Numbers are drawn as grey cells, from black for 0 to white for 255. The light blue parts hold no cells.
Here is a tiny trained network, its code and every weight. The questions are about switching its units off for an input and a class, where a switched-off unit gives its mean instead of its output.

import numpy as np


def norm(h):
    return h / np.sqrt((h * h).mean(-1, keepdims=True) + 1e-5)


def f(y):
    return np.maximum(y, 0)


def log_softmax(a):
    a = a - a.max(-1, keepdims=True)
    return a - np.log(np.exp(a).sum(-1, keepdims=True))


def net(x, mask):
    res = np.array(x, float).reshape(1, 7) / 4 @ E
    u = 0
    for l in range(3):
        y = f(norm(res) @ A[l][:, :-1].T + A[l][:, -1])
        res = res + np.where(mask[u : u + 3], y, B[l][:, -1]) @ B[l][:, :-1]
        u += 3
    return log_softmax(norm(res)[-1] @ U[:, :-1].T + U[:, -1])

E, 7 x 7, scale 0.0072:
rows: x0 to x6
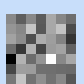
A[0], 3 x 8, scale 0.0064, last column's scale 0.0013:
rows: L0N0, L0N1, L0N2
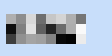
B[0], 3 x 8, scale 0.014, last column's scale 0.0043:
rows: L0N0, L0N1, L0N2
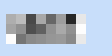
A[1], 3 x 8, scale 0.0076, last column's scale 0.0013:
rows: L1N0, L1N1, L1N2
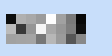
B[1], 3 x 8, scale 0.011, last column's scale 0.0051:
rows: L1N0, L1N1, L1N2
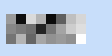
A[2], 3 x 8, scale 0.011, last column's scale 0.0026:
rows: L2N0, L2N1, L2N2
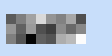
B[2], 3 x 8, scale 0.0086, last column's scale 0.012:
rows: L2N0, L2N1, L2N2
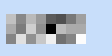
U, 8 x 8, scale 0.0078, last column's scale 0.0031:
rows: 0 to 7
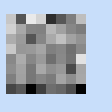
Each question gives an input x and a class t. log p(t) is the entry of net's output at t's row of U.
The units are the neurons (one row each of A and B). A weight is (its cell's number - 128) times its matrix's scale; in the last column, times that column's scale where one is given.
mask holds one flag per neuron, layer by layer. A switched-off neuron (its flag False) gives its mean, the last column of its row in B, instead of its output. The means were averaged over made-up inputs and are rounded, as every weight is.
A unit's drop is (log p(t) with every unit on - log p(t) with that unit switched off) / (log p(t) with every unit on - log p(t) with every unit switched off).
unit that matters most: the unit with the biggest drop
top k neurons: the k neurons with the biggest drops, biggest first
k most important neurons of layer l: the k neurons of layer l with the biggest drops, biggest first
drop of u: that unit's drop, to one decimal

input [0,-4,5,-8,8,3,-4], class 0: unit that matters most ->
L1N0
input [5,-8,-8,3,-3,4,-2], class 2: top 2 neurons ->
(L0N1; L1N0)
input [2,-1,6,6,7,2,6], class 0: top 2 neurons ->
(L1N0; L0N1)
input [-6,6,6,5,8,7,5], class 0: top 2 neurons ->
(L1N0; L2N2)
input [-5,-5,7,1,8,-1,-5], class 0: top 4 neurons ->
(L1N0; L0N1; L0N0; L2N0)
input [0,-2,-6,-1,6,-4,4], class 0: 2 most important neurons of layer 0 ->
(L0N2; L0N0)
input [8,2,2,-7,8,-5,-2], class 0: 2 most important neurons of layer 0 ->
(L0N2; L0N1)
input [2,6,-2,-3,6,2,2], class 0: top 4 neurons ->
(L1N0; L2N2; L2N0; L1N1)
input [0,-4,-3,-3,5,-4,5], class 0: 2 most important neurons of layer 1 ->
(L1N0; L1N1)
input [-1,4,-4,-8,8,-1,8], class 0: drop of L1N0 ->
0.7
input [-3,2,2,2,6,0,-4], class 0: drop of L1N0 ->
1.0
